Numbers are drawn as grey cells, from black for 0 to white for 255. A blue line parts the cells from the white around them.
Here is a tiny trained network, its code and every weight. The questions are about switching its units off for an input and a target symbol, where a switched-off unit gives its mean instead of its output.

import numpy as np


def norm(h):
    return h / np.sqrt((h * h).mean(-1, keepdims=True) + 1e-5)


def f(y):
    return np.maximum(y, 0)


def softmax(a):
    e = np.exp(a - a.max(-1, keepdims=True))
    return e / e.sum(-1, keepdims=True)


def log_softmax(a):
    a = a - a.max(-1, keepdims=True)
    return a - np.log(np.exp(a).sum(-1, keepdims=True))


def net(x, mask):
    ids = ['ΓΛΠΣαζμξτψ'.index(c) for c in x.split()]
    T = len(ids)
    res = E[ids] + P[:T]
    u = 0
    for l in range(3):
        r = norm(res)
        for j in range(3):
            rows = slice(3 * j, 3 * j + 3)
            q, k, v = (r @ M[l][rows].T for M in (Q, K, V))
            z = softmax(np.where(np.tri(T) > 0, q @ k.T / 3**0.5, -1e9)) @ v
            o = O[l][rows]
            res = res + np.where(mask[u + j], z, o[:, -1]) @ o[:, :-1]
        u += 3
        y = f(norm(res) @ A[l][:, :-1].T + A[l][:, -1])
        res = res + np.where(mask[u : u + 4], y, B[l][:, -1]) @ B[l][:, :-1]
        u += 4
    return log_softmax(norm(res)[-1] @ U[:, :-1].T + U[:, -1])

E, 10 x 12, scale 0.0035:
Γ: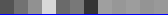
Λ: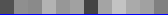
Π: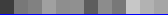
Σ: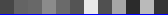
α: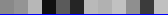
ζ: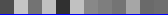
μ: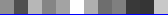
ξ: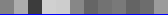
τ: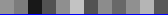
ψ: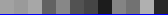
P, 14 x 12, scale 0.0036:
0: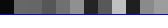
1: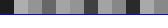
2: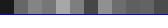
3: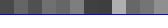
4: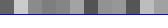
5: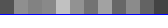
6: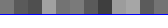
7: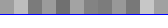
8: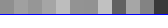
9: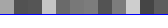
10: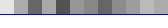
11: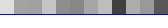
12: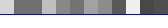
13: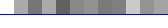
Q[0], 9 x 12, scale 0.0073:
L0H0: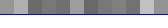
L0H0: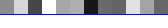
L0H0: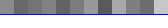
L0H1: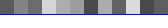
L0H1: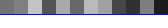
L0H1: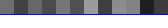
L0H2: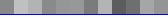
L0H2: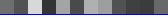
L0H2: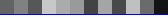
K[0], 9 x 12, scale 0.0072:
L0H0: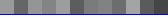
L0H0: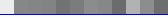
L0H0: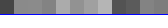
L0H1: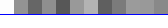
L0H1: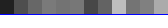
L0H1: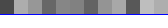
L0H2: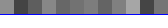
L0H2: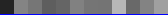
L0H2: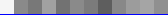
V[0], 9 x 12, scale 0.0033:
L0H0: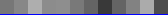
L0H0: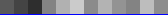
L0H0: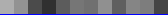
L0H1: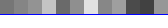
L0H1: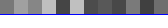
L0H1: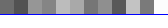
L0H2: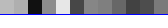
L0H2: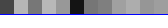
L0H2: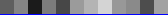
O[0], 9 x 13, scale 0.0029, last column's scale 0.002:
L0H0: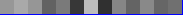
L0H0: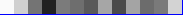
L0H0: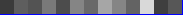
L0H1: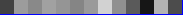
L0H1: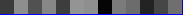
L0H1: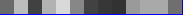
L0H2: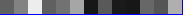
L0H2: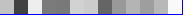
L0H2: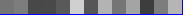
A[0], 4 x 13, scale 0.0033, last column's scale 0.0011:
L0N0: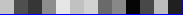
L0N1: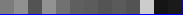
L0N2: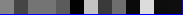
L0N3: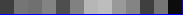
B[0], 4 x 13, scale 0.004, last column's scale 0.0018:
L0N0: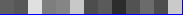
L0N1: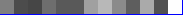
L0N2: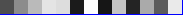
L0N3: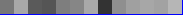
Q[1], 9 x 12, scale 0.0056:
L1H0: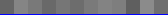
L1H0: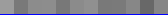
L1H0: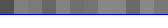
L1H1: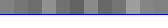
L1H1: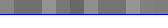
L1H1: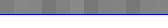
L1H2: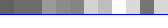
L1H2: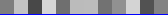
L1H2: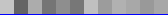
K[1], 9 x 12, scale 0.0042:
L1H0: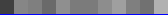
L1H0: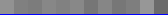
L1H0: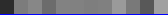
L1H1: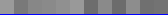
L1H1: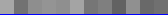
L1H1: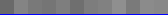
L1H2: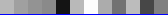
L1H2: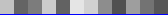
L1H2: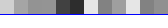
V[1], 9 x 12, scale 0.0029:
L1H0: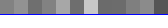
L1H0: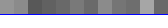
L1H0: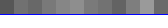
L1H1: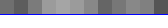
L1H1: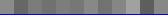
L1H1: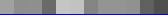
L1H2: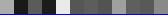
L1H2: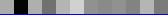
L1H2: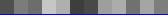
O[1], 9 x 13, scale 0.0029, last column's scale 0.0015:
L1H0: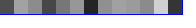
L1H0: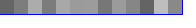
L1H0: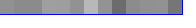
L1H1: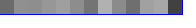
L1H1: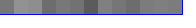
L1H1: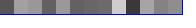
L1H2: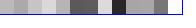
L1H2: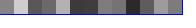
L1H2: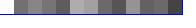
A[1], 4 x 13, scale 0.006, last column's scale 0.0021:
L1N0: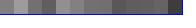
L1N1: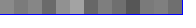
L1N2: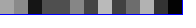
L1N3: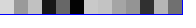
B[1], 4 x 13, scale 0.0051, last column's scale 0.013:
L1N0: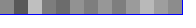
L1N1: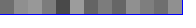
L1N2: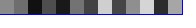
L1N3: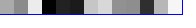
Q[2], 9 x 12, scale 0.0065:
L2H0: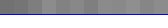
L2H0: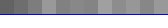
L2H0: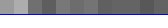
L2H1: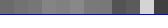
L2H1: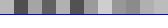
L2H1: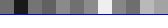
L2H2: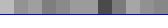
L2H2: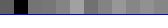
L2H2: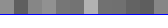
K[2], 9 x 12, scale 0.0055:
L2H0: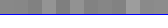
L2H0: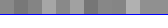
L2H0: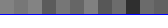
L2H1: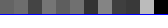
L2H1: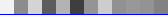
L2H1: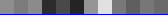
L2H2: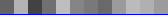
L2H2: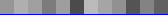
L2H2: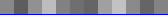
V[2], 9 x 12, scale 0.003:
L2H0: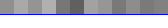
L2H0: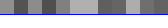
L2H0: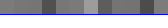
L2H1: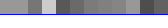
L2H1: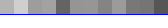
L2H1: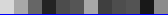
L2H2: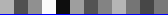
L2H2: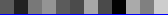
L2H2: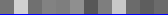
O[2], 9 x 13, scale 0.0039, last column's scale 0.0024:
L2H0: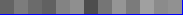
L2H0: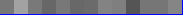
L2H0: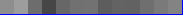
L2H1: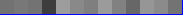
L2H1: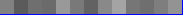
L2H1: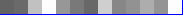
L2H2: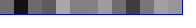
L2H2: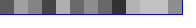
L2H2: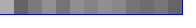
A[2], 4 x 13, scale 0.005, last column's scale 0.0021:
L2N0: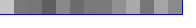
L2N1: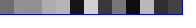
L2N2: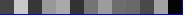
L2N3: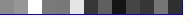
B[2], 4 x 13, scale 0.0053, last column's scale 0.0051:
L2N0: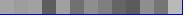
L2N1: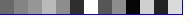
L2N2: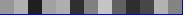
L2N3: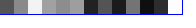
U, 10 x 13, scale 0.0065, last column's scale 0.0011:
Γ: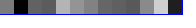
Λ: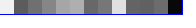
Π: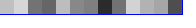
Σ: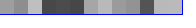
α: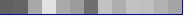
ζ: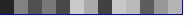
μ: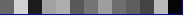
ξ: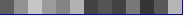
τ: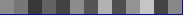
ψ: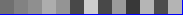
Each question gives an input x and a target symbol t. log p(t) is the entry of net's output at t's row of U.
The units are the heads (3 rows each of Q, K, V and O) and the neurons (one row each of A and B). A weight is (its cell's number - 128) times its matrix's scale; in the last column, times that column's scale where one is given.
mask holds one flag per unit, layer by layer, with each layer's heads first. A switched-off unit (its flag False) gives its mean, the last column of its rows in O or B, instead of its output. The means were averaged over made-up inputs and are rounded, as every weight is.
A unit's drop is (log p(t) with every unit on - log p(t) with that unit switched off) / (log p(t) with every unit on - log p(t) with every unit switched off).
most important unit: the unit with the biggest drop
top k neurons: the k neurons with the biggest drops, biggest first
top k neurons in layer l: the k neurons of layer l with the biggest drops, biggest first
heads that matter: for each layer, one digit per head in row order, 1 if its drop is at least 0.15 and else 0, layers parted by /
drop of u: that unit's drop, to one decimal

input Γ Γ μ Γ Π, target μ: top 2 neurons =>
(L1N3; L2N2)
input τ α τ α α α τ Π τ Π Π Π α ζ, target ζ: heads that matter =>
000 / 001 / 000
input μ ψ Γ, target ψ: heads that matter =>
001 / 000 / 000
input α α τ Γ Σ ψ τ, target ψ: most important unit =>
L0N2
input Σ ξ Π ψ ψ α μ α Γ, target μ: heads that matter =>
010 / 000 / 000
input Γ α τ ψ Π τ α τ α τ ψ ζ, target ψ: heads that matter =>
100 / 000 / 000
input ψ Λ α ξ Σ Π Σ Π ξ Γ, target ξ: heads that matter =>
001 / 000 / 000
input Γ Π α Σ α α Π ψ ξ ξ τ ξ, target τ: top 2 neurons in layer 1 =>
(L1N2; L1N3)
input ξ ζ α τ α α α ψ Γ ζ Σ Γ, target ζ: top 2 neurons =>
(L1N3; L0N2)
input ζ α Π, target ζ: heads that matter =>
011 / 001 / 000
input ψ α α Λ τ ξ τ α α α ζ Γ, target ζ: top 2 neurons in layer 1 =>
(L1N3; L1N2)
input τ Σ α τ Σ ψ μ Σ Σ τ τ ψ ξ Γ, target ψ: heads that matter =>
101 / 000 / 000
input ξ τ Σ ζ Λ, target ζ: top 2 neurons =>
(L1N3; L2N3)
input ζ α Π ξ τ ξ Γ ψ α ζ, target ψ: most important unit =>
L0H2
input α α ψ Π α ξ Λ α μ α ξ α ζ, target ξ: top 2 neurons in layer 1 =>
(L1N3; L1N2)
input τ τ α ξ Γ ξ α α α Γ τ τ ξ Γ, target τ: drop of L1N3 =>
0.2
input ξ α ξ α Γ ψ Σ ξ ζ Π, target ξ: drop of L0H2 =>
1.5
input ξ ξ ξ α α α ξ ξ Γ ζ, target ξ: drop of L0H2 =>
1.4
